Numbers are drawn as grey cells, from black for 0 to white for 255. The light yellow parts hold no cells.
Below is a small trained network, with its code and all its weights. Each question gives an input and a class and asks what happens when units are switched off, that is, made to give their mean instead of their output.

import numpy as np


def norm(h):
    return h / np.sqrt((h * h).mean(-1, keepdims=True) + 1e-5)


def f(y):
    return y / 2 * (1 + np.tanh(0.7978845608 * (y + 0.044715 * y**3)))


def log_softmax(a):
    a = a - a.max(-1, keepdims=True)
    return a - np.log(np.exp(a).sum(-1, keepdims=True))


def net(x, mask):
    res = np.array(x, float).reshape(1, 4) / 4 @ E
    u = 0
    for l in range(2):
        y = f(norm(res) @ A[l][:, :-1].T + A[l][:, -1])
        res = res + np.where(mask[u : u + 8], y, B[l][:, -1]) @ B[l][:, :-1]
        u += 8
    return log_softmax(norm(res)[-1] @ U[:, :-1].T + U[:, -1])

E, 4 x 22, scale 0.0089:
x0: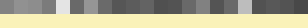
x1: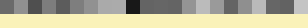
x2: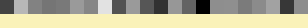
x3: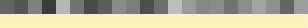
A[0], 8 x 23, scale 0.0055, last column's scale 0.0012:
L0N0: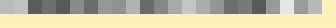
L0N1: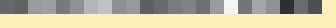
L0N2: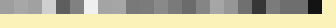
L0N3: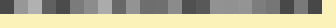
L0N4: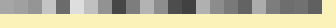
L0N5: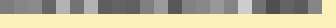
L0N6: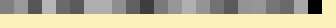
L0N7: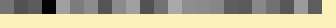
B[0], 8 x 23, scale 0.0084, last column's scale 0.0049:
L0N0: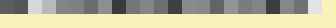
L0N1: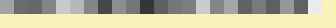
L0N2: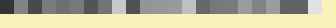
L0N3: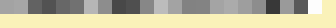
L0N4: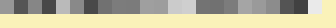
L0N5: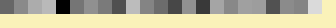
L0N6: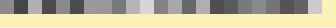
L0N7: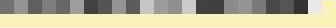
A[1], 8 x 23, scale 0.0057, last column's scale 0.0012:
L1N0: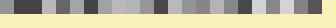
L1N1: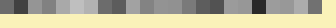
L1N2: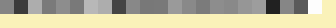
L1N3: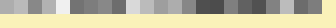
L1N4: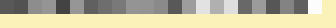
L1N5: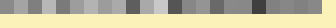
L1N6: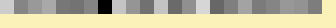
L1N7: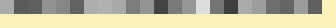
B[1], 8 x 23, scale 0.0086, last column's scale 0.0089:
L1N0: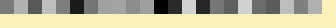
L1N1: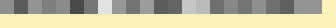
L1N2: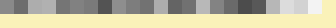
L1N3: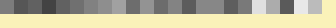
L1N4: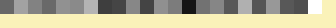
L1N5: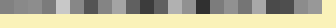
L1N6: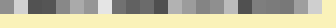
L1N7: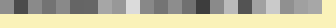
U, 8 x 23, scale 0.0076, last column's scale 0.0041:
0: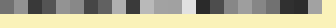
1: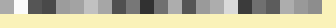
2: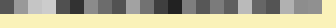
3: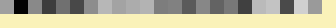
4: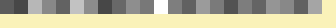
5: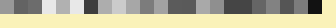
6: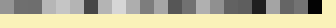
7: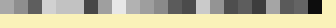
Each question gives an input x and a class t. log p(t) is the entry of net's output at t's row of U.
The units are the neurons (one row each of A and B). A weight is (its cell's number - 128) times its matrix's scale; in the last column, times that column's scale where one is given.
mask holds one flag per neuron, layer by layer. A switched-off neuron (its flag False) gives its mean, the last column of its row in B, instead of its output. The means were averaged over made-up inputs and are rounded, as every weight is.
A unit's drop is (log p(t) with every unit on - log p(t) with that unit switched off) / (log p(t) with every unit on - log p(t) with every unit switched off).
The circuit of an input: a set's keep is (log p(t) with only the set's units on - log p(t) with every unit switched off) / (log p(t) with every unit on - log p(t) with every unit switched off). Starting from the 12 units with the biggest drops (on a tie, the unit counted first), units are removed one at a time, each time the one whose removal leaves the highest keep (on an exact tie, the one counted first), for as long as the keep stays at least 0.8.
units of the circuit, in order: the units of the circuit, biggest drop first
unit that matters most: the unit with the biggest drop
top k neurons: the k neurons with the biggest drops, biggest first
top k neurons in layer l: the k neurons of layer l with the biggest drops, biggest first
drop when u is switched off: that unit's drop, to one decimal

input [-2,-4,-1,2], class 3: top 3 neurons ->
L1N3, L0N5, L0N3
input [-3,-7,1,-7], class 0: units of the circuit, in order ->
L0N2
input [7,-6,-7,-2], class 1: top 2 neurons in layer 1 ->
L1N6, L1N0
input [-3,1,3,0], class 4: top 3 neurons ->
L0N3, L1N6, L1N2
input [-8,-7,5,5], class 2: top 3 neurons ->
L1N0, L0N4, L0N6
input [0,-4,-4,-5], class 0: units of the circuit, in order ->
L0N2, L0N4
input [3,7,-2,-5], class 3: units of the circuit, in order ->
L0N6, L1N7
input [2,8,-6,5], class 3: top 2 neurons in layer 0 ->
L0N6, L0N1
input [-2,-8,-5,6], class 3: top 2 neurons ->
L1N3, L0N2
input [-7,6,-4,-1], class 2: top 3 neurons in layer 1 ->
L1N0, L1N4, L1N3
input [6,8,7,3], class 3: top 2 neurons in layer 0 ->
L0N6, L0N0
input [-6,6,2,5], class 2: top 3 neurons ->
L1N0, L0N4, L0N2
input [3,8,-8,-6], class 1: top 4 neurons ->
L1N6, L0N7, L1N3, L1N4
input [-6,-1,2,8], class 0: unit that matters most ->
L0N7
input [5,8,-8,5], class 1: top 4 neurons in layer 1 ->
L1N6, L1N3, L1N4, L1N1
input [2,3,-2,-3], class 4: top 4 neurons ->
L0N5, L0N7, L0N6, L1N0
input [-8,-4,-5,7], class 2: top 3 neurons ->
L1N0, L0N0, L0N4
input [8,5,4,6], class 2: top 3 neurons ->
L0N5, L0N2, L0N4
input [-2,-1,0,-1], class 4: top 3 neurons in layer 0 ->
L0N0, L0N5, L0N4
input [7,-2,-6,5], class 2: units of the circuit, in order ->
L0N5
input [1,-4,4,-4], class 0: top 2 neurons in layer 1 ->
L1N6, L1N4
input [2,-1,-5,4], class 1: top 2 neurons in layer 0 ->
L0N2, L0N4
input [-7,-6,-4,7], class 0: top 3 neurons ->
L0N7, L0N5, L1N2
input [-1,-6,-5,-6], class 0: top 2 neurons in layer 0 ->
L0N2, L0N6
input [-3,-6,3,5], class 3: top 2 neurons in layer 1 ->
L1N3, L1N1
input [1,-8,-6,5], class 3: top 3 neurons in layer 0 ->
L0N1, L0N3, L0N2
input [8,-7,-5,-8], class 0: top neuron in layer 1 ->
L1N5
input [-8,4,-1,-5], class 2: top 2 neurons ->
L1N0, L0N0
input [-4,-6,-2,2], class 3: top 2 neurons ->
L1N3, L0N5
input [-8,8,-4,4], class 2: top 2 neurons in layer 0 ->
L0N0, L0N4
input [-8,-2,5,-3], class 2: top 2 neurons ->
L1N0, L1N6
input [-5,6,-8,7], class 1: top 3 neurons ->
L1N6, L0N2, L0N4
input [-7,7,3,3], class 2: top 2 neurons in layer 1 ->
L1N0, L1N3
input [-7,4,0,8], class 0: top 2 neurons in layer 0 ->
L0N7, L0N5
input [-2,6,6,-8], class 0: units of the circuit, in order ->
L0N4
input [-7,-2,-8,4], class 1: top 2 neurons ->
L1N6, L0N5
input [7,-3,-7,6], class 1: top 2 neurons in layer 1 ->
L1N6, L1N0
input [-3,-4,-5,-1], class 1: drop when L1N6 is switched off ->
1.0
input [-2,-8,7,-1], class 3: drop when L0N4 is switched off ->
-0.1
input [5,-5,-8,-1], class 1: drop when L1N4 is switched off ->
0.0
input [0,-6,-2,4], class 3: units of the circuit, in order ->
L1N3
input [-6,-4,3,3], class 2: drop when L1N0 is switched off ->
0.6
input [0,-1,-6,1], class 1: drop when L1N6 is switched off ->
0.7
